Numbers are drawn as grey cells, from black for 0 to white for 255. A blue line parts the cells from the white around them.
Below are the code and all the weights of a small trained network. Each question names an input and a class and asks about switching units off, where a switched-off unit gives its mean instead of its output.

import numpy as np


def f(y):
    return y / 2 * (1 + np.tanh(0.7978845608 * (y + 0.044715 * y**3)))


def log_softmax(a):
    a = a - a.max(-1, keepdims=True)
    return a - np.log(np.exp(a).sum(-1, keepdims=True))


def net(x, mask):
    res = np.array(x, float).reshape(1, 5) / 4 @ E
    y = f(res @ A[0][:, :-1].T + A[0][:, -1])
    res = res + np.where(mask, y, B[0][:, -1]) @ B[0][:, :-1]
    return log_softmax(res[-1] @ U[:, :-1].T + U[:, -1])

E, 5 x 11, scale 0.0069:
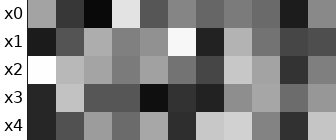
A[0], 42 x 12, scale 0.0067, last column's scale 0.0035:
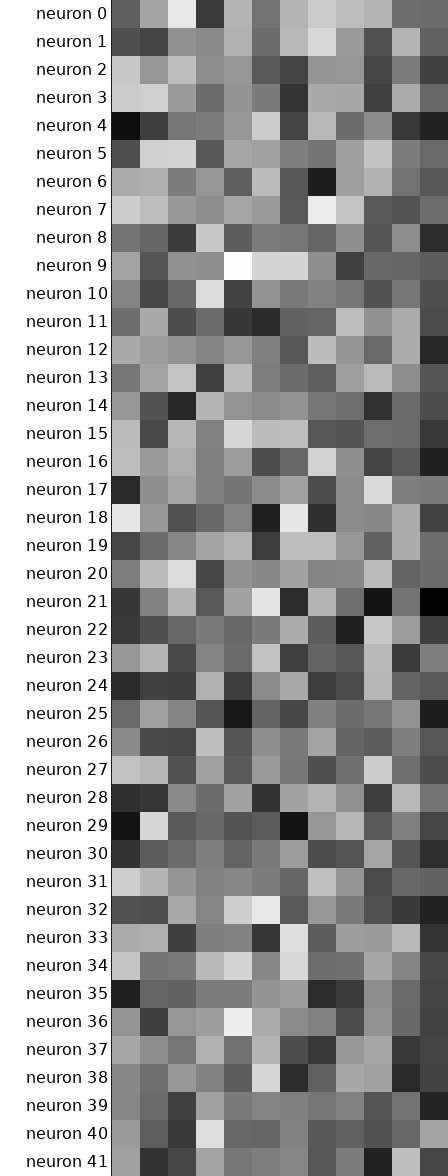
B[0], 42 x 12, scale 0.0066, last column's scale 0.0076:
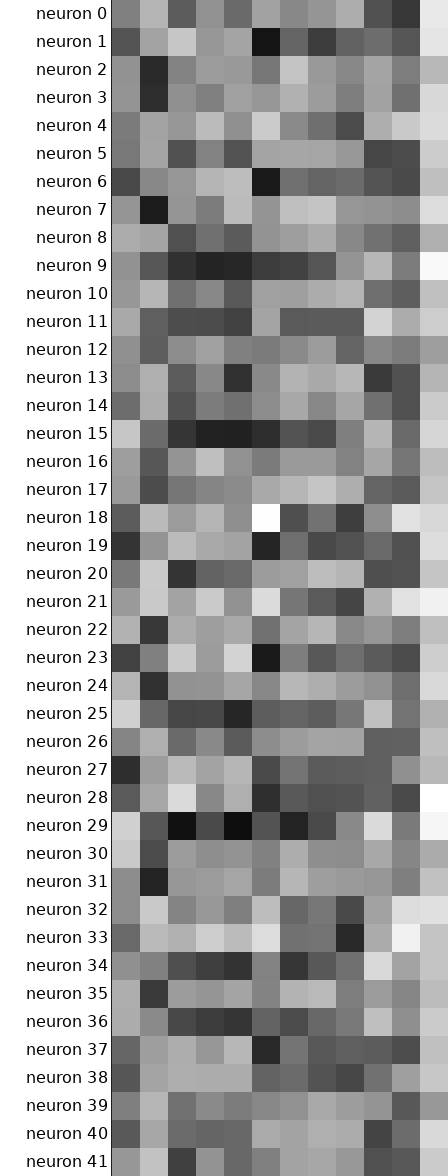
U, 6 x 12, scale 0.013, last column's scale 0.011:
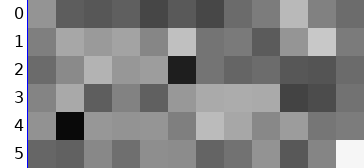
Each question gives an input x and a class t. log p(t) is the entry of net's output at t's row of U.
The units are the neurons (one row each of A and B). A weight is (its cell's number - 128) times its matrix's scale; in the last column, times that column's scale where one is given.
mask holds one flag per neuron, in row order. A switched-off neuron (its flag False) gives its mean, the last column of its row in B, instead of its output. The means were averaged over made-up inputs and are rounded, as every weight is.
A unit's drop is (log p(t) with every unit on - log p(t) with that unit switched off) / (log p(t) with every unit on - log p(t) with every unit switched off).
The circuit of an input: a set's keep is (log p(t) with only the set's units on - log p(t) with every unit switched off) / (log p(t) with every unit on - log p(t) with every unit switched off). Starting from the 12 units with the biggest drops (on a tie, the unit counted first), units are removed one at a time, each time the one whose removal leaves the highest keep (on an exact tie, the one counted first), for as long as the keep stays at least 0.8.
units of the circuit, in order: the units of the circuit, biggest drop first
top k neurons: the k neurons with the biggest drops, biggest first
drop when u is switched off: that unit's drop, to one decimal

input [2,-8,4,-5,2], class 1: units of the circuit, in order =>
neuron 18
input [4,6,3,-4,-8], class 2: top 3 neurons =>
neuron 23; neuron 37; neuron 6
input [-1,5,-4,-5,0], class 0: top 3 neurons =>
neuron 9; neuron 15; neuron 36
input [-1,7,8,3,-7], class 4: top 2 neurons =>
neuron 7; neuron 3
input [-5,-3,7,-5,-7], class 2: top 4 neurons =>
neuron 6; neuron 27; neuron 37; neuron 23
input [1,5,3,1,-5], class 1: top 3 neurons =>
neuron 21; neuron 28; neuron 1
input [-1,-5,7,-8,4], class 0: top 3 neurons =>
neuron 34; neuron 9; neuron 15
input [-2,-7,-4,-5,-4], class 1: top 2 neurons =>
neuron 18; neuron 33
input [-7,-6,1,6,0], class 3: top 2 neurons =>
neuron 20; neuron 13
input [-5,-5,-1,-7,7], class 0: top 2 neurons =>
neuron 34; neuron 9
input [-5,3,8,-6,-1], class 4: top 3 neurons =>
neuron 7; neuron 31; neuron 29
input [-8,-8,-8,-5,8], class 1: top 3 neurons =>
neuron 18; neuron 33; neuron 34
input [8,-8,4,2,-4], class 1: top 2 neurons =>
neuron 18; neuron 33
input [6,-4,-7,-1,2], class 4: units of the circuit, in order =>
neuron 24
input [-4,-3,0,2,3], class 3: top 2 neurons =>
neuron 21; neuron 0
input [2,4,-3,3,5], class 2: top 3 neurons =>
neuron 28; neuron 1; neuron 18
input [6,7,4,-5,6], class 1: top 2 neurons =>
neuron 21; neuron 32
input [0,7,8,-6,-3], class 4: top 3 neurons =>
neuron 7; neuron 31; neuron 2
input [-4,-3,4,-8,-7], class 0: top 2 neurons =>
neuron 34; neuron 15
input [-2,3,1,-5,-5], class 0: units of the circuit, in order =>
neuron 15
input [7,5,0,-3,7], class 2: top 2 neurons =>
neuron 1; neuron 28
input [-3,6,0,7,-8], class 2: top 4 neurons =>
neuron 23; neuron 38; neuron 6; neuron 37
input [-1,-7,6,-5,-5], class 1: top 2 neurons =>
neuron 18; neuron 33
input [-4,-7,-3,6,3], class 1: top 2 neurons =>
neuron 33; neuron 18
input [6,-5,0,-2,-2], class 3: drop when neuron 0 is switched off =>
-0.1
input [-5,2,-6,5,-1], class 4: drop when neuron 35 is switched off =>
0.2
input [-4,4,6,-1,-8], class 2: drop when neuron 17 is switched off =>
0.0
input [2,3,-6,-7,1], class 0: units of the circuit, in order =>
neuron 9
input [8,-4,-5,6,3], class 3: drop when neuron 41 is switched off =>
0.1
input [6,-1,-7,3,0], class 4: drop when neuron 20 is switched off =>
0.2
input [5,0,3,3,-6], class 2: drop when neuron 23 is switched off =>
0.1
